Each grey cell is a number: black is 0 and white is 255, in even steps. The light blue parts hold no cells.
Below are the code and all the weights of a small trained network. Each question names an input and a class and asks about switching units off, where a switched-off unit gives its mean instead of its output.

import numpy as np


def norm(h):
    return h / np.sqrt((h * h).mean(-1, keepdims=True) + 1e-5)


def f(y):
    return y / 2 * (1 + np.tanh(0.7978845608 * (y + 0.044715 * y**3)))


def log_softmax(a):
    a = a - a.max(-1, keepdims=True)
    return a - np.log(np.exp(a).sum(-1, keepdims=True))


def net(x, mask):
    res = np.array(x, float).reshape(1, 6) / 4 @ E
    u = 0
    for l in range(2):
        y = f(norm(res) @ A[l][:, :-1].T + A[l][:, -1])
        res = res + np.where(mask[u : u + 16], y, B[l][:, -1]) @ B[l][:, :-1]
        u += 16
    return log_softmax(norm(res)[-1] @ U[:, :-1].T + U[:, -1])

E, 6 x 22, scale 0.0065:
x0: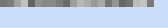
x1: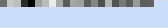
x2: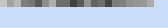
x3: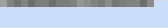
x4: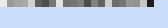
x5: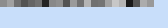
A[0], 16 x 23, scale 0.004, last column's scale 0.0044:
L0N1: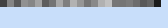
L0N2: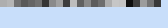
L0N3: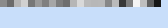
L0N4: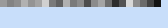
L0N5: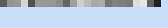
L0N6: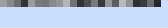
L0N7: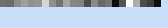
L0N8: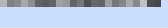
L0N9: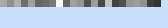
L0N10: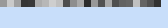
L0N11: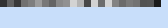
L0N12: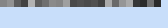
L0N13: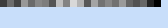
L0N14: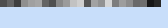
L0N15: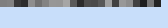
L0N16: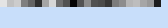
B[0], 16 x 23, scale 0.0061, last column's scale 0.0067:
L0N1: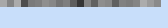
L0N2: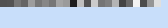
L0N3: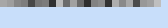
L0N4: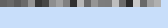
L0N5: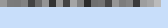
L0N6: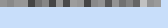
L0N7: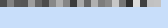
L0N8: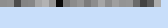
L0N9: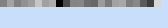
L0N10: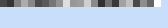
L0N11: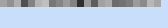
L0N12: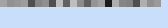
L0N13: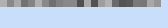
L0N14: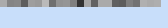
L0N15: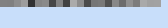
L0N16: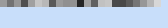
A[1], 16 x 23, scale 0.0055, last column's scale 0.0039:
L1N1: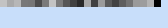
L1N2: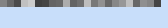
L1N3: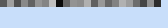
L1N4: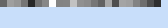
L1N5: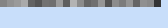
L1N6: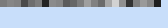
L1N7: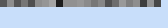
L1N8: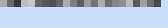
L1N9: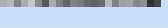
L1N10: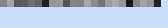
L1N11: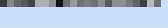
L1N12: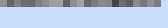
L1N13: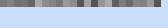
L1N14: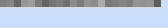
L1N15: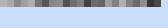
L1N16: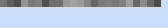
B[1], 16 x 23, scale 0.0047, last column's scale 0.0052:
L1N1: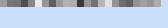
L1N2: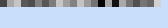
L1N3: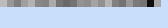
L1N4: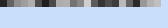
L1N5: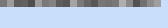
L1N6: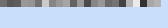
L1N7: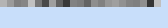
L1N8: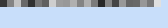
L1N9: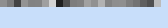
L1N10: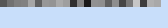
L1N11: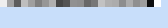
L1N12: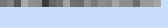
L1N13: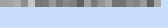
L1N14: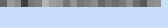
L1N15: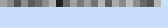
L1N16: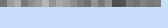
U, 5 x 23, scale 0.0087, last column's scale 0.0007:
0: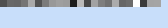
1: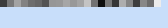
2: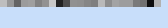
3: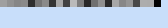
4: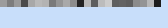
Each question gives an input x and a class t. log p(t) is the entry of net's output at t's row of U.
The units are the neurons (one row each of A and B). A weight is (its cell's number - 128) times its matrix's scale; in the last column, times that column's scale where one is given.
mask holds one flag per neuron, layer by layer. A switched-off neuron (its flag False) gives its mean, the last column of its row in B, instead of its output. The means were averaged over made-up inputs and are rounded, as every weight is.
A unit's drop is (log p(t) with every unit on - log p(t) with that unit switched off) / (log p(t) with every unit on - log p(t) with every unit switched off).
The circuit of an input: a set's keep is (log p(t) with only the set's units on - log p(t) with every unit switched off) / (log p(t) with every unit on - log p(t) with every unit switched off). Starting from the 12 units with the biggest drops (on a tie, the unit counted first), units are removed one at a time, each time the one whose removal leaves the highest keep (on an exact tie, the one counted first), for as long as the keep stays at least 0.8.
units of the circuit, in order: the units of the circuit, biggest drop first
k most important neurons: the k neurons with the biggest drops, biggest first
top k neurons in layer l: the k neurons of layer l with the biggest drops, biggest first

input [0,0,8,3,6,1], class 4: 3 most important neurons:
[L0N16 L1N1 L1N11]
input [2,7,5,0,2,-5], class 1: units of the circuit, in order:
[L0N10]
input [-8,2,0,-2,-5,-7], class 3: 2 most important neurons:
[L0N15 L0N12]
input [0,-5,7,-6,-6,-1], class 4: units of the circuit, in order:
[L1N1 L0N16]
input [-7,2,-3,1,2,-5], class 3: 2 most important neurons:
[L0N12 L0N15]
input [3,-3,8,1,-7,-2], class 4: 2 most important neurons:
[L0N16 L1N1]
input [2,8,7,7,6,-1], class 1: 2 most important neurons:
[L0N10 L1N4]
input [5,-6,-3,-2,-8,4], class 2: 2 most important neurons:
[L0N10 L1N11]
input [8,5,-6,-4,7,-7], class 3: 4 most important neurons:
[L0N3 L0N5 L0N2 L1N11]
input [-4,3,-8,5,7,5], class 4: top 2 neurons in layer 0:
[L0N14 L0N11]
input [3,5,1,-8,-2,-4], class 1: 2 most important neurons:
[L0N10 L0N2]
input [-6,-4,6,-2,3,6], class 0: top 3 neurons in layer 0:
[L0N2 L0N3 L0N5]
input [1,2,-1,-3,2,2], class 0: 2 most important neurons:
[L0N2 L1N8]
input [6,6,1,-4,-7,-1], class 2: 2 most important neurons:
[L1N11 L1N7]
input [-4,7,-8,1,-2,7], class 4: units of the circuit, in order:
[L0N11]
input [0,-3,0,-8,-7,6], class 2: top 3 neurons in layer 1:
[L1N11 L1N3 L1N7]
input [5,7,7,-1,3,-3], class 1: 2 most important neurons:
[L0N10 L1N4]
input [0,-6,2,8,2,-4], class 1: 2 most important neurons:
[L1N2 L0N2]
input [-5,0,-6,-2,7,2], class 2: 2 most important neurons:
[L0N9 L0N16]
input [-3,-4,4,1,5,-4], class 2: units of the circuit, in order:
[L0N8]
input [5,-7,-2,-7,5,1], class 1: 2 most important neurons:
[L1N8 L1N2]
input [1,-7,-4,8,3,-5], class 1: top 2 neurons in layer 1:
[L1N2 L1N8]
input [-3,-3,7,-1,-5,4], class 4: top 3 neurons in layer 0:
[L0N9 L0N16 L0N8]
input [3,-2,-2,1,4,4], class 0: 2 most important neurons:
[L0N2 L1N11]
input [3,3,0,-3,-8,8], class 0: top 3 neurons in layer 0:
[L0N2 L0N9 L0N8]
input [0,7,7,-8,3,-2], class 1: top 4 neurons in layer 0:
[L0N10 L0N14 L0N11 L0N13]
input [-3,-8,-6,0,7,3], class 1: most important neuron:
[L1N8]
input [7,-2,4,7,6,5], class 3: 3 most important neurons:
[L0N3 L0N5 L1N11]
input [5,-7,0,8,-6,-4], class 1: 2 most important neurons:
[L1N2 L0N9]
